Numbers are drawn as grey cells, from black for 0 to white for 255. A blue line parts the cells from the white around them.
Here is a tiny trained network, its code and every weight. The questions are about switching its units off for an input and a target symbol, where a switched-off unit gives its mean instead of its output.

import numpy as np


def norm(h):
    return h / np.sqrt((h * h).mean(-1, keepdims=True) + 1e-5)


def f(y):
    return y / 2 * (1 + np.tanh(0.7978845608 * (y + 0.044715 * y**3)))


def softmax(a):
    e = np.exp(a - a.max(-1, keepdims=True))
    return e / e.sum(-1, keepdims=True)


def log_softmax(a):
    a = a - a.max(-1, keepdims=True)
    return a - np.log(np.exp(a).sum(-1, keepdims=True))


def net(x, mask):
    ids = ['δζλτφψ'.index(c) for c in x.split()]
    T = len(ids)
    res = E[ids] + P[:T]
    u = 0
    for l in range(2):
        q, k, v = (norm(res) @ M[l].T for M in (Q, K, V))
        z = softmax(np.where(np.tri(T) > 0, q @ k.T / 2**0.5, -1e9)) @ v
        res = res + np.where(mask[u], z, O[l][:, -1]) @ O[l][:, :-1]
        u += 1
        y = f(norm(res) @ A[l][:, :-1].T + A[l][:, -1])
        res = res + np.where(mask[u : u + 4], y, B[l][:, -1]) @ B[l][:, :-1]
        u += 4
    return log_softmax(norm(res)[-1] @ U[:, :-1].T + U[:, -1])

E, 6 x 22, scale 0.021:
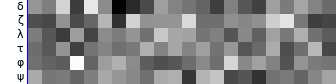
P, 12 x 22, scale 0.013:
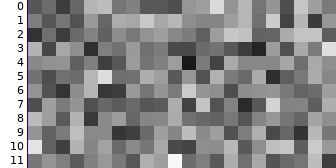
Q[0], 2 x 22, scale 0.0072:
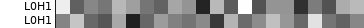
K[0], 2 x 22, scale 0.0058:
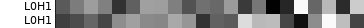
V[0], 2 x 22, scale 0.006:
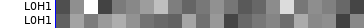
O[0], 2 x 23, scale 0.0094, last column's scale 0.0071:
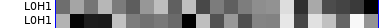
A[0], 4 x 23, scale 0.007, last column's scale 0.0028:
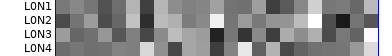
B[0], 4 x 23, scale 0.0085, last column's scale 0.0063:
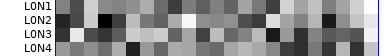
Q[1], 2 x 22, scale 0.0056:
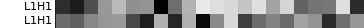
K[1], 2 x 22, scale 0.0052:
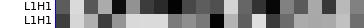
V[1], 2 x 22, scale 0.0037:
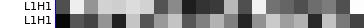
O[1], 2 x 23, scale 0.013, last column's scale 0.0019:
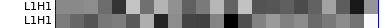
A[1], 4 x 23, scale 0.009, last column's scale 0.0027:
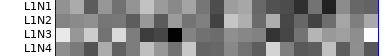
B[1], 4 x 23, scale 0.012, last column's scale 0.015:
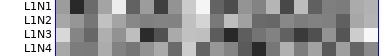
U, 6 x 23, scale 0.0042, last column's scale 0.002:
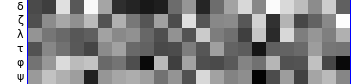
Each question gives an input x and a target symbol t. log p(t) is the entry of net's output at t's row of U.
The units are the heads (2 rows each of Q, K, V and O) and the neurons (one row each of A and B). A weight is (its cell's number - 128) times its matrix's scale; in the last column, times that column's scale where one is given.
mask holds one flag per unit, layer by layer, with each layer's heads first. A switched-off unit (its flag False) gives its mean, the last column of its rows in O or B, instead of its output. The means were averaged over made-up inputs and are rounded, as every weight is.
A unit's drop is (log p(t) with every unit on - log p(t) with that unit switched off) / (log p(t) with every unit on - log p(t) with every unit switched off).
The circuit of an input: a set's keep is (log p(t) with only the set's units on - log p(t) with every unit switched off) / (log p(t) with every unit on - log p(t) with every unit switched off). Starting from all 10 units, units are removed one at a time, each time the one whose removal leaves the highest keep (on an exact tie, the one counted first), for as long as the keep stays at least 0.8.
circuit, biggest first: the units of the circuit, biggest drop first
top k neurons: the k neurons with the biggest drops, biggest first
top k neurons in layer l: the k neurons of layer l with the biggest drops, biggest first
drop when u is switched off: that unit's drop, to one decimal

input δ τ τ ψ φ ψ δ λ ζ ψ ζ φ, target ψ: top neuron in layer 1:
[L1N1]
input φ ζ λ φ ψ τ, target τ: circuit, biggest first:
[L1H1, L0N4, L1N3, L1N2]
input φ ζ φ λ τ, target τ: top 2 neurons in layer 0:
[L0N3, L0N2]
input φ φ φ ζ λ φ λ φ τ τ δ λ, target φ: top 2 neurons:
[L0N2, L1N3]
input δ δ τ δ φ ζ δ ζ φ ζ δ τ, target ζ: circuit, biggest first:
[L0H1, L0N3]
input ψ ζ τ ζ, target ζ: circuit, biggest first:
[L0H1, L0N3]
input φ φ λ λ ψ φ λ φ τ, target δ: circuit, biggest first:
[L1H1, L0N4]
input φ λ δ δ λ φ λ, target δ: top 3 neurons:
[L0N3, L1N2, L1N3]
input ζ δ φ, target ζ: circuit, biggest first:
[L0H1, L1N3]
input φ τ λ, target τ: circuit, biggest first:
[L1H1, L1N3]
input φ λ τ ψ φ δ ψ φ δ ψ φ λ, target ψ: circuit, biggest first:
[L0H1, L1H1]
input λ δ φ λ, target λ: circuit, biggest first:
[L0H1, L1N1]
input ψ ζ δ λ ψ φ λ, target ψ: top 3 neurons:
[L0N3, L1N1, L0N2]
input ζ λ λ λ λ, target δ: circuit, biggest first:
[L1H1]
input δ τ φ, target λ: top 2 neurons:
[L1N1, L1N3]
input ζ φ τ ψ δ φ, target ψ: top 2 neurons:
[L0N3, L0N1]
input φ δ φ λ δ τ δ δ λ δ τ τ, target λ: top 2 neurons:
[L0N4, L1N3]
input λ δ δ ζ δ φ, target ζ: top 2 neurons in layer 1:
[L1N3, L1N4]
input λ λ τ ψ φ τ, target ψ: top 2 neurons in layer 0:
[L0N3, L0N2]
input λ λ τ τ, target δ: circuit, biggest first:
[L1H1]
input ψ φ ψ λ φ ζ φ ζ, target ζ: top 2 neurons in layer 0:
[L0N3, L0N1]
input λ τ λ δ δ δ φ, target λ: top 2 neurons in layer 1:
[L1N1, L1N3]
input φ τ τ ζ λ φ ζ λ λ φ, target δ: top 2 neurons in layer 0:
[L0N4, L0N3]
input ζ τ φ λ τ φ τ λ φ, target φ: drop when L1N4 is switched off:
0.2
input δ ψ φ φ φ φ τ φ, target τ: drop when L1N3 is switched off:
0.1
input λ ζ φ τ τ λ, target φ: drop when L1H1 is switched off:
0.0
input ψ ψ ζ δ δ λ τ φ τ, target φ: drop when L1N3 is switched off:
0.2
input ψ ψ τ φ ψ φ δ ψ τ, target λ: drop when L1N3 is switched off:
0.2
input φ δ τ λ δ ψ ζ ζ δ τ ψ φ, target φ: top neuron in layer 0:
[L0N4]
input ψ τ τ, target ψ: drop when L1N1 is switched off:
0.1
